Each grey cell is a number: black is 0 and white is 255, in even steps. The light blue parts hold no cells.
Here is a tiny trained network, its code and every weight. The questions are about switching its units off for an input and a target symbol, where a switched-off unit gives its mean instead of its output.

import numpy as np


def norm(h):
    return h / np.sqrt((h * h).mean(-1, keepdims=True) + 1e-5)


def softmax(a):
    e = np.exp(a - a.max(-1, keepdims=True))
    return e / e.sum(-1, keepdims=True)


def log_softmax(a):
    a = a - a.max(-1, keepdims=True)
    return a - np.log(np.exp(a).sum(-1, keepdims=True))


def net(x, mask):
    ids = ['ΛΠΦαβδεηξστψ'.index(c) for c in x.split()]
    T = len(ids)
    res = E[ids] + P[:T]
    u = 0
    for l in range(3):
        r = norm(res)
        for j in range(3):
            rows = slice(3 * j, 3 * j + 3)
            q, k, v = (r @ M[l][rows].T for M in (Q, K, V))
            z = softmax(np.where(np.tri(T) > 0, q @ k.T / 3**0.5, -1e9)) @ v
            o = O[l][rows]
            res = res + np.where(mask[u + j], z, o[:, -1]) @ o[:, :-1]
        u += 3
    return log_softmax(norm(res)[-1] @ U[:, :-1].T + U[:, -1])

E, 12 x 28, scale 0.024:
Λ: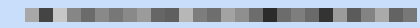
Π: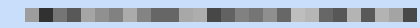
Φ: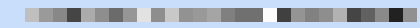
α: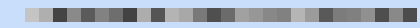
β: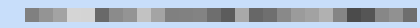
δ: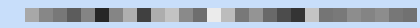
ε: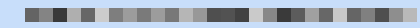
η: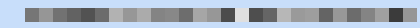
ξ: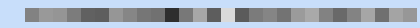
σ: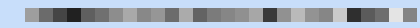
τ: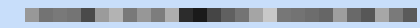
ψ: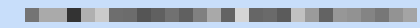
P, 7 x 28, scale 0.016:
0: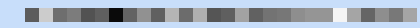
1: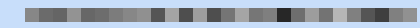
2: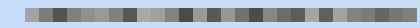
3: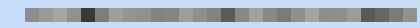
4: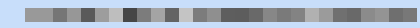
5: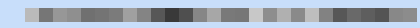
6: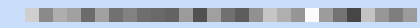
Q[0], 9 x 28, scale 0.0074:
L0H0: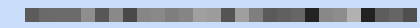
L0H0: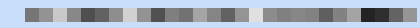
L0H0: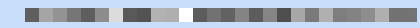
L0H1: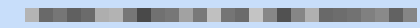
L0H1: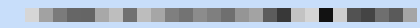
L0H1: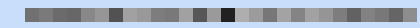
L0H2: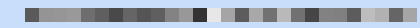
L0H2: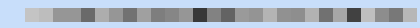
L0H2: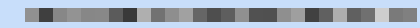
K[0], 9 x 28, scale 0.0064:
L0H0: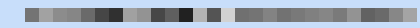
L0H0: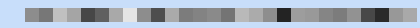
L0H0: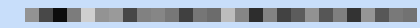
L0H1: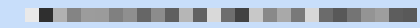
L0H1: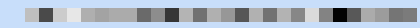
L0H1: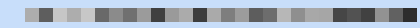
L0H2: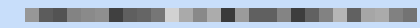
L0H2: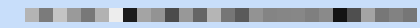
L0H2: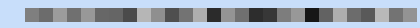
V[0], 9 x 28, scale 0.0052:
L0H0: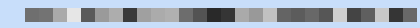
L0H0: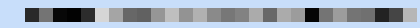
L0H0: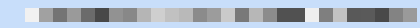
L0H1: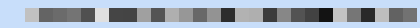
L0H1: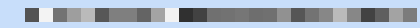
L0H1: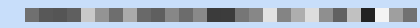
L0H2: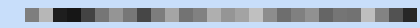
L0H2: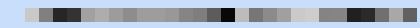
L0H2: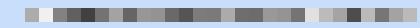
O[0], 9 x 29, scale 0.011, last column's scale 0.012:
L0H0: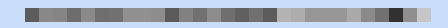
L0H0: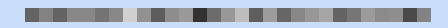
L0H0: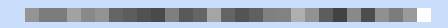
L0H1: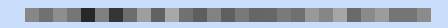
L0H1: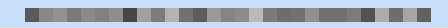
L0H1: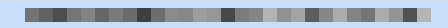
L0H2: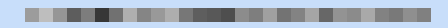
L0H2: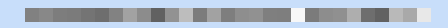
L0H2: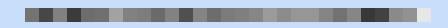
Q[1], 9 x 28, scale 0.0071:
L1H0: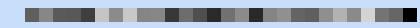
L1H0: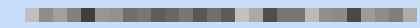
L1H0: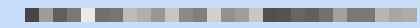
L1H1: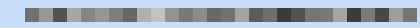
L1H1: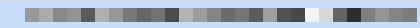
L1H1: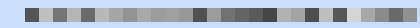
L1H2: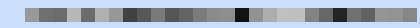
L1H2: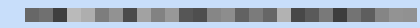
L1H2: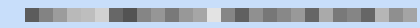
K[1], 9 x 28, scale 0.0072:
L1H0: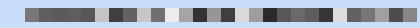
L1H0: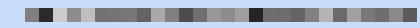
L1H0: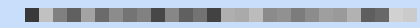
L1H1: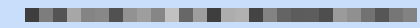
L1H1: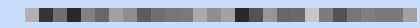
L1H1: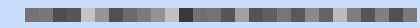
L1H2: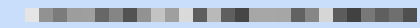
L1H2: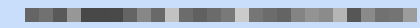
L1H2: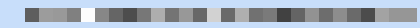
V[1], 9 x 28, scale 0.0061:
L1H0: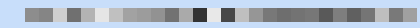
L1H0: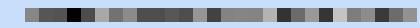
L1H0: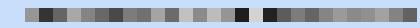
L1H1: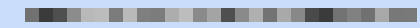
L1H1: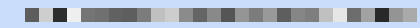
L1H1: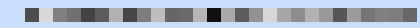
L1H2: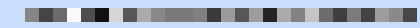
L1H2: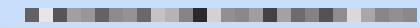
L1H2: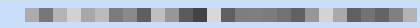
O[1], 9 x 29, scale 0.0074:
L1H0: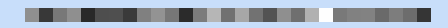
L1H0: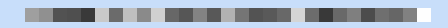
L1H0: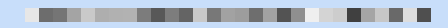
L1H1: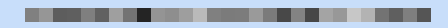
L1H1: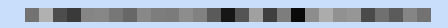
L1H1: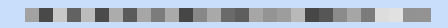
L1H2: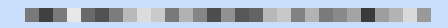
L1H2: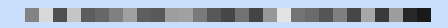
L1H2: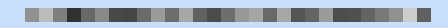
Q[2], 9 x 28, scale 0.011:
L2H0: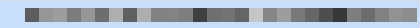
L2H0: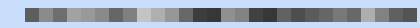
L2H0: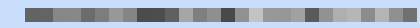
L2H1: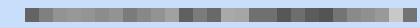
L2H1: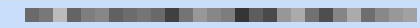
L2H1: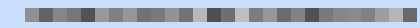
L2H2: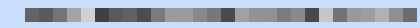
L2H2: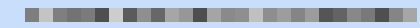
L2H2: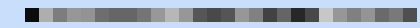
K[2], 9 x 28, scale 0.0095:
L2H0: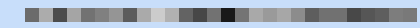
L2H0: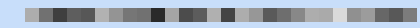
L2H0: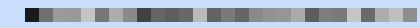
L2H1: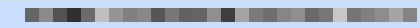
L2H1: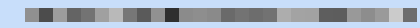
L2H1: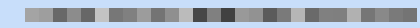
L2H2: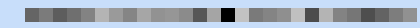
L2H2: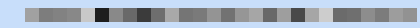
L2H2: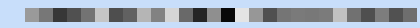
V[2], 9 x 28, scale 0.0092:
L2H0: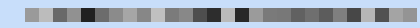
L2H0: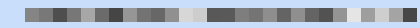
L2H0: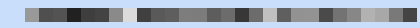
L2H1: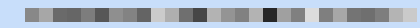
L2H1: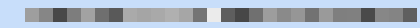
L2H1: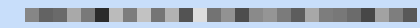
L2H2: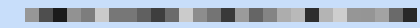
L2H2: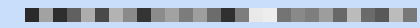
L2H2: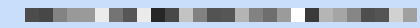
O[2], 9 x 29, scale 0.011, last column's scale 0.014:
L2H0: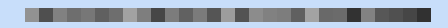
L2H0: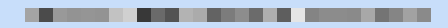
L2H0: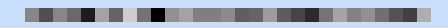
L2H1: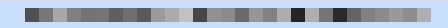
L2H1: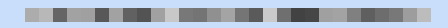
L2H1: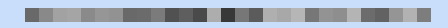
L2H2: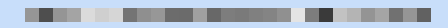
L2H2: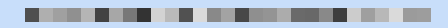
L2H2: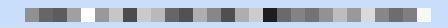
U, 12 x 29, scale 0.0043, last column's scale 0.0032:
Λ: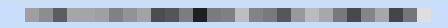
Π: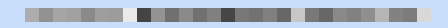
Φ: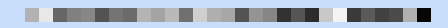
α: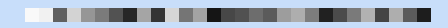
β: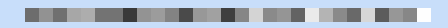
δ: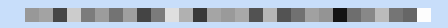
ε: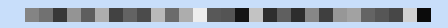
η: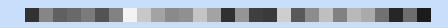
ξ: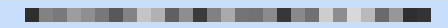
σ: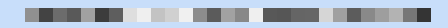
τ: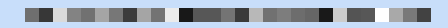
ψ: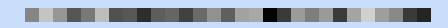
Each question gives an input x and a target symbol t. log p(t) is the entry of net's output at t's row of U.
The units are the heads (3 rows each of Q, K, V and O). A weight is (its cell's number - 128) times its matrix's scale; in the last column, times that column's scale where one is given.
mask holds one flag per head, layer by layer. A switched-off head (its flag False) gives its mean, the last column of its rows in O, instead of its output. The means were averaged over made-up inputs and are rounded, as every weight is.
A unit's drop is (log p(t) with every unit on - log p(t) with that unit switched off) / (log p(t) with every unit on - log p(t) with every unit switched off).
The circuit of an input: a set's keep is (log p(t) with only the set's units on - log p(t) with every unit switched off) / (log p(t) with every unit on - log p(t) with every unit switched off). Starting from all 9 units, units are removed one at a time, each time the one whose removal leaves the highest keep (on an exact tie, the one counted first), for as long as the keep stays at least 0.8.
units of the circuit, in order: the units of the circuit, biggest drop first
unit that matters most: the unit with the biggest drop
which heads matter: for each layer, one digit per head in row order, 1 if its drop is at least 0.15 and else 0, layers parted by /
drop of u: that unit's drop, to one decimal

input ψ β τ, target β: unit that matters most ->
L1H0
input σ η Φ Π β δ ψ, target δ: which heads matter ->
001 / 000 / 001
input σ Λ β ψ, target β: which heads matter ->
000 / 000 / 000
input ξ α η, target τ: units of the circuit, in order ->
L0H2, L1H1
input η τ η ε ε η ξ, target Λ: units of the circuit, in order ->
L1H1, L2H2
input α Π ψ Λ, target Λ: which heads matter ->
010 / 000 / 001
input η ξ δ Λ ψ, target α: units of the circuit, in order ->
L0H0, L1H2
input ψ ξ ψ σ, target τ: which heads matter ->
101 / 010 / 000
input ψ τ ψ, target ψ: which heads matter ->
010 / 101 / 000
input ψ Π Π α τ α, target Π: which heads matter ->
000 / 000 / 100
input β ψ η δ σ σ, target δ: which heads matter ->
000 / 000 / 001
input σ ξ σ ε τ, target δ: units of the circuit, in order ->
L2H2, L0H2
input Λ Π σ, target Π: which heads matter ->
010 / 000 / 100
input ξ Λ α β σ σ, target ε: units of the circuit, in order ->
L0H0
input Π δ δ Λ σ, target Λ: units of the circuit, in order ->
L0H2, L2H2
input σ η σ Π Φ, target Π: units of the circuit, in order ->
L2H0, L0H1
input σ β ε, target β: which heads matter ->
000 / 000 / 000
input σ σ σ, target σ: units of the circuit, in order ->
L0H2, L2H1
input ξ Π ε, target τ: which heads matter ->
001 / 010 / 000
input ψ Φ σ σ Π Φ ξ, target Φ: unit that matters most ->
L0H0
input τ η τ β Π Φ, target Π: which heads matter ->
010 / 100 / 100
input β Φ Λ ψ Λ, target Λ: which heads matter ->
000 / 000 / 001
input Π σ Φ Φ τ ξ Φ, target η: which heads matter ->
110 / 000 / 000
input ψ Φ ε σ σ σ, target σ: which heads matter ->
011 / 000 / 111
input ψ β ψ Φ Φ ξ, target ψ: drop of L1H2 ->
0.6
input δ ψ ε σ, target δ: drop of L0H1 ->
0.0
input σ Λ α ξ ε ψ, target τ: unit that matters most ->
L1H1
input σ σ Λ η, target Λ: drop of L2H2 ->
0.2
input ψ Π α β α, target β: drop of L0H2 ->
0.1
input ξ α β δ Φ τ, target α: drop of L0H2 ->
0.3
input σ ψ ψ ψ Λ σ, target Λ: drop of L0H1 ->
0.2
